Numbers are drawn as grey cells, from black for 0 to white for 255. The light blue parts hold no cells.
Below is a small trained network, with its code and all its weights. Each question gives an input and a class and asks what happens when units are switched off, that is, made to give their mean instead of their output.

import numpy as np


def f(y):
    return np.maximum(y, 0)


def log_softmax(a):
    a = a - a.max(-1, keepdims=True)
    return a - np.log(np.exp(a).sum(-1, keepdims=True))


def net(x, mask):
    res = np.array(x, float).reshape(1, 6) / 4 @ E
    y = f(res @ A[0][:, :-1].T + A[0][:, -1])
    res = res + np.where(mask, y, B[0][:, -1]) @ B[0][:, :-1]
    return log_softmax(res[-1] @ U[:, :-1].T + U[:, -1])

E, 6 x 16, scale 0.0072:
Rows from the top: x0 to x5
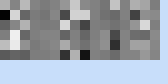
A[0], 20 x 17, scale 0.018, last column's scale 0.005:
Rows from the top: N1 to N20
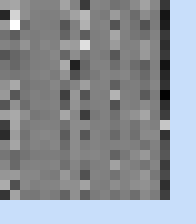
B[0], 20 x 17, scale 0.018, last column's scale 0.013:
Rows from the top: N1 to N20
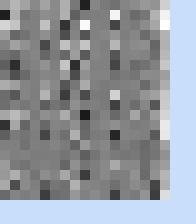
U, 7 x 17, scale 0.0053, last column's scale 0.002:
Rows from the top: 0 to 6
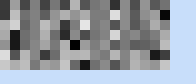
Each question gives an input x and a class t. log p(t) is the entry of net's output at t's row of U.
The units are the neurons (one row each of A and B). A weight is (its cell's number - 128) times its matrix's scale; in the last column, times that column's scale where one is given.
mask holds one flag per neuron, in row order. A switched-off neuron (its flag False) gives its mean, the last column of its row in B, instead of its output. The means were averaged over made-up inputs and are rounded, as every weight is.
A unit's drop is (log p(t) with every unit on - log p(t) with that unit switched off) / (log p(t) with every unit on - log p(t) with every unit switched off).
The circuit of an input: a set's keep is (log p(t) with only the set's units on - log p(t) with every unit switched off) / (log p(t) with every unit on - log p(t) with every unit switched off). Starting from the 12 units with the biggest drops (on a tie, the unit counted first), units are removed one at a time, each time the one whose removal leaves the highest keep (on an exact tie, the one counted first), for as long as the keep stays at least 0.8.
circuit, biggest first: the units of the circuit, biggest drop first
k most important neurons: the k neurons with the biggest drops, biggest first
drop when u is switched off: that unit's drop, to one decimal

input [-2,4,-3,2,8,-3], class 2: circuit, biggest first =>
[N3]
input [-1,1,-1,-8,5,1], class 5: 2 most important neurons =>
[N3; N2]
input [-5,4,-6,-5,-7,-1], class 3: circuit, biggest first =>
[N10; N4]
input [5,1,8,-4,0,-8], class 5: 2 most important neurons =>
[N5; N19]
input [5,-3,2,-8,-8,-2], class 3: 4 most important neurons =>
[N10; N4; N20; N17]
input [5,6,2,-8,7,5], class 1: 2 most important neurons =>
[N2; N5]
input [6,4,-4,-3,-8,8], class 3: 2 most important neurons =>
[N10; N4]
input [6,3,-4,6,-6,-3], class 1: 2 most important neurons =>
[N2; N5]
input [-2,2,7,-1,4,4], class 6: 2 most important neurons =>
[N12; N1]
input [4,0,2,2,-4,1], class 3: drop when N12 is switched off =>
0.1
